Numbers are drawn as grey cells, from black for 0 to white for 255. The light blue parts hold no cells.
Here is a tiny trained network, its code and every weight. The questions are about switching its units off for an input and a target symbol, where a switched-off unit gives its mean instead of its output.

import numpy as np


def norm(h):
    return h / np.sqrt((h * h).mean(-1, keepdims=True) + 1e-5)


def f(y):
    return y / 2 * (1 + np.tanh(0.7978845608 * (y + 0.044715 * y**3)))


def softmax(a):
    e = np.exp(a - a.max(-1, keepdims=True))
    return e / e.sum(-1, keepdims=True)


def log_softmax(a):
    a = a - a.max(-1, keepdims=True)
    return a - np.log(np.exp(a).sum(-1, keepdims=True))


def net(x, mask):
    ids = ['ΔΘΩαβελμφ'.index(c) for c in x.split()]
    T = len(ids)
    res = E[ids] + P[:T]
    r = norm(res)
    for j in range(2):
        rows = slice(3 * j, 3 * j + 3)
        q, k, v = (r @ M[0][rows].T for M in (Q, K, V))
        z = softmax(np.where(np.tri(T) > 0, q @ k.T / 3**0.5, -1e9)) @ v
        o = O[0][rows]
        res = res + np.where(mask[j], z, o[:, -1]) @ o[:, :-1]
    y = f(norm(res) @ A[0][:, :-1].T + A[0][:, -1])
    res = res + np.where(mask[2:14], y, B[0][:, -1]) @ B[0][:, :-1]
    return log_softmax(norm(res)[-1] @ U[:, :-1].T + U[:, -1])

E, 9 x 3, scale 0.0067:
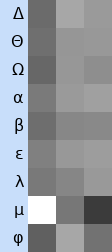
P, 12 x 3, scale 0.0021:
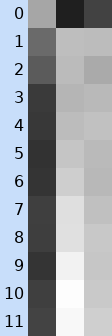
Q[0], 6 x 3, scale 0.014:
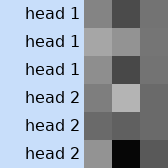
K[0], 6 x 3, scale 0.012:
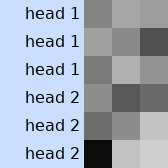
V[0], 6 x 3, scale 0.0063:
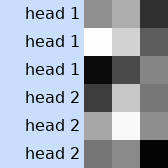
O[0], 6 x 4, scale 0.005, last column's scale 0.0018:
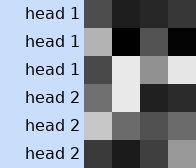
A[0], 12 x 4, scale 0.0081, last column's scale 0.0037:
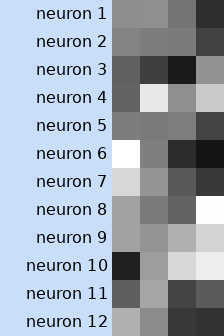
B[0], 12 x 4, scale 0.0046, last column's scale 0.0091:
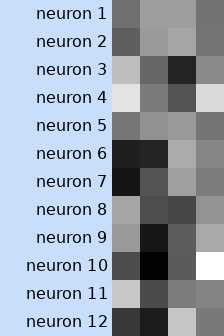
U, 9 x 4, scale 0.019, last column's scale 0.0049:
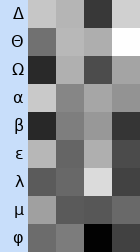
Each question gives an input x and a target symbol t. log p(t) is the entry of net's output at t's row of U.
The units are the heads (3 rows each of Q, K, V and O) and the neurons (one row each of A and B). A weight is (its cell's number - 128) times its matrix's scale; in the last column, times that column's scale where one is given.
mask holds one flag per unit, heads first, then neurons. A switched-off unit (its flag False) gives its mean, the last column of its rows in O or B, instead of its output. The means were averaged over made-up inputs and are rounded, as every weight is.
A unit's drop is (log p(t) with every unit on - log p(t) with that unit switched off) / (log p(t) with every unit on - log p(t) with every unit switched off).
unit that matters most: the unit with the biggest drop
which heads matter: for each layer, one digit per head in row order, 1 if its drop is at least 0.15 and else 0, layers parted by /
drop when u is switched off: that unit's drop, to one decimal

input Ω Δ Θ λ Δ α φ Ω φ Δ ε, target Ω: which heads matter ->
11
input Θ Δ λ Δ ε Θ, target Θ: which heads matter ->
10
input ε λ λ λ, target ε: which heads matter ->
01
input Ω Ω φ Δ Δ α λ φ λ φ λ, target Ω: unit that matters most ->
head 2
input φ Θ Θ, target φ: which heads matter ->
01
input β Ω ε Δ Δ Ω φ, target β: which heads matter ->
01
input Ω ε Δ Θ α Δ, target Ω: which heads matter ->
10
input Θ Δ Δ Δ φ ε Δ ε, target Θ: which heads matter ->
11
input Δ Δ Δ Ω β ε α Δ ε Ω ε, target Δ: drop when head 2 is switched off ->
0.5
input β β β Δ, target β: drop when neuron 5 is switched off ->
0.0
